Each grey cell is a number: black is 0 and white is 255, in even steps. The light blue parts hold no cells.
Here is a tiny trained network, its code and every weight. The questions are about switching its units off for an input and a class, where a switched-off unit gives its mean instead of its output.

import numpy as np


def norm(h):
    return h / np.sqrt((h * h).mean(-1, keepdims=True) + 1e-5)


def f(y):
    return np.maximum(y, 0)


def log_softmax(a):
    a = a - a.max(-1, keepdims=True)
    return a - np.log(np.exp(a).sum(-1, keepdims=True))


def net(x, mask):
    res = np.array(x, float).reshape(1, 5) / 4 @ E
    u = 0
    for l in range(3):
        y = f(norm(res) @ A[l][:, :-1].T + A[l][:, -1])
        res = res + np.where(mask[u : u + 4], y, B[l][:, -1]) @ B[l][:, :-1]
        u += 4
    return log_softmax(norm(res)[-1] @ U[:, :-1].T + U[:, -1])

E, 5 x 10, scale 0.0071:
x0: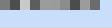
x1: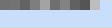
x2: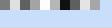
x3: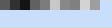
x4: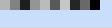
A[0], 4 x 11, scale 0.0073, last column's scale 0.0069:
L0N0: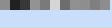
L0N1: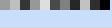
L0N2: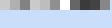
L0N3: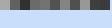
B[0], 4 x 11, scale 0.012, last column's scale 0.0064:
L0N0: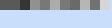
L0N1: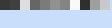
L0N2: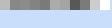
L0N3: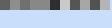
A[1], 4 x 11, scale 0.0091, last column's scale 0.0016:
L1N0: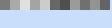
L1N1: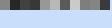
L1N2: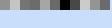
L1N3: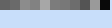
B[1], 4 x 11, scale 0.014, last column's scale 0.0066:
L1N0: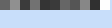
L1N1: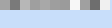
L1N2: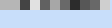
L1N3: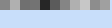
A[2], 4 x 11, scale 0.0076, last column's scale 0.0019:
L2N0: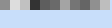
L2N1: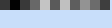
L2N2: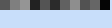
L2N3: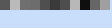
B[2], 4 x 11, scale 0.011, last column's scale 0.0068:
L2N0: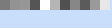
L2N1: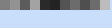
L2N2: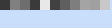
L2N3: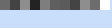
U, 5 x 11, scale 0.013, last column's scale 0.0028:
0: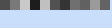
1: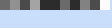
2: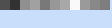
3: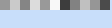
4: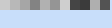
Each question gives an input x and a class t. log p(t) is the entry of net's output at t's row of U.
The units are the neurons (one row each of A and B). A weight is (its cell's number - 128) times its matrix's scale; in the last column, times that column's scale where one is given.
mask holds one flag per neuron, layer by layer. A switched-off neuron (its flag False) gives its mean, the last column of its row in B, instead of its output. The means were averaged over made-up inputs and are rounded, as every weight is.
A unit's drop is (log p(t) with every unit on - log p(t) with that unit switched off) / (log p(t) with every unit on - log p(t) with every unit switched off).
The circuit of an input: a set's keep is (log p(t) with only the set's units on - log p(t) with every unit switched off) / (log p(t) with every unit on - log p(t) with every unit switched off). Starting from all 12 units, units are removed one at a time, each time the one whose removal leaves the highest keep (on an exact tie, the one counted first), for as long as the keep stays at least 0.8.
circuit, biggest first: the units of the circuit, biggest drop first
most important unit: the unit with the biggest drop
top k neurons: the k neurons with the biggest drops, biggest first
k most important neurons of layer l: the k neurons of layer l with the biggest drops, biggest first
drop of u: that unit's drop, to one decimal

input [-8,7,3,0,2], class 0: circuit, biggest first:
(L0N1)
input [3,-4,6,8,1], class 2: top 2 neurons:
(L0N1, L1N1)
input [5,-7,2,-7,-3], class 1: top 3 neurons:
(L0N1, L1N0, L1N2)
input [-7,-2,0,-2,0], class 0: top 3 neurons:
(L0N0, L1N2, L1N1)
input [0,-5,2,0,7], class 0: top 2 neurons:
(L0N1, L0N3)
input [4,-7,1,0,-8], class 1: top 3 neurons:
(L0N1, L0N0, L1N0)
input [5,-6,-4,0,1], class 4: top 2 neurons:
(L1N0, L0N0)
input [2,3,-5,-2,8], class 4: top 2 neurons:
(L0N2, L1N0)
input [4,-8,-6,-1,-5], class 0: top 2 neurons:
(L0N0, L1N1)
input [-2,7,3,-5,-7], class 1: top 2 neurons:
(L0N1, L1N2)
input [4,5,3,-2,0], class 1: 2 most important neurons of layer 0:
(L0N2, L0N0)
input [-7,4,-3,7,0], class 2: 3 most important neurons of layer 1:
(L1N1, L1N0, L1N2)
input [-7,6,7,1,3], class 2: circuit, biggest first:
(L0N1, L1N1)
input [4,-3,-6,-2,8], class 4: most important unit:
L0N2
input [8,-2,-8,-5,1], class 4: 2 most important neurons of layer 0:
(L0N2, L0N1)
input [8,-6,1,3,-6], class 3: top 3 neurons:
(L0N1, L1N2, L2N3)
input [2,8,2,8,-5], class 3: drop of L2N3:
0.1
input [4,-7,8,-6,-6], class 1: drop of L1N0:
0.3
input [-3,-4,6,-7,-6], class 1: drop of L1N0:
0.2
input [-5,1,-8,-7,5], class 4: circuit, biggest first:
(L0N2)
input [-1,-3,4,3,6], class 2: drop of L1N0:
0.0
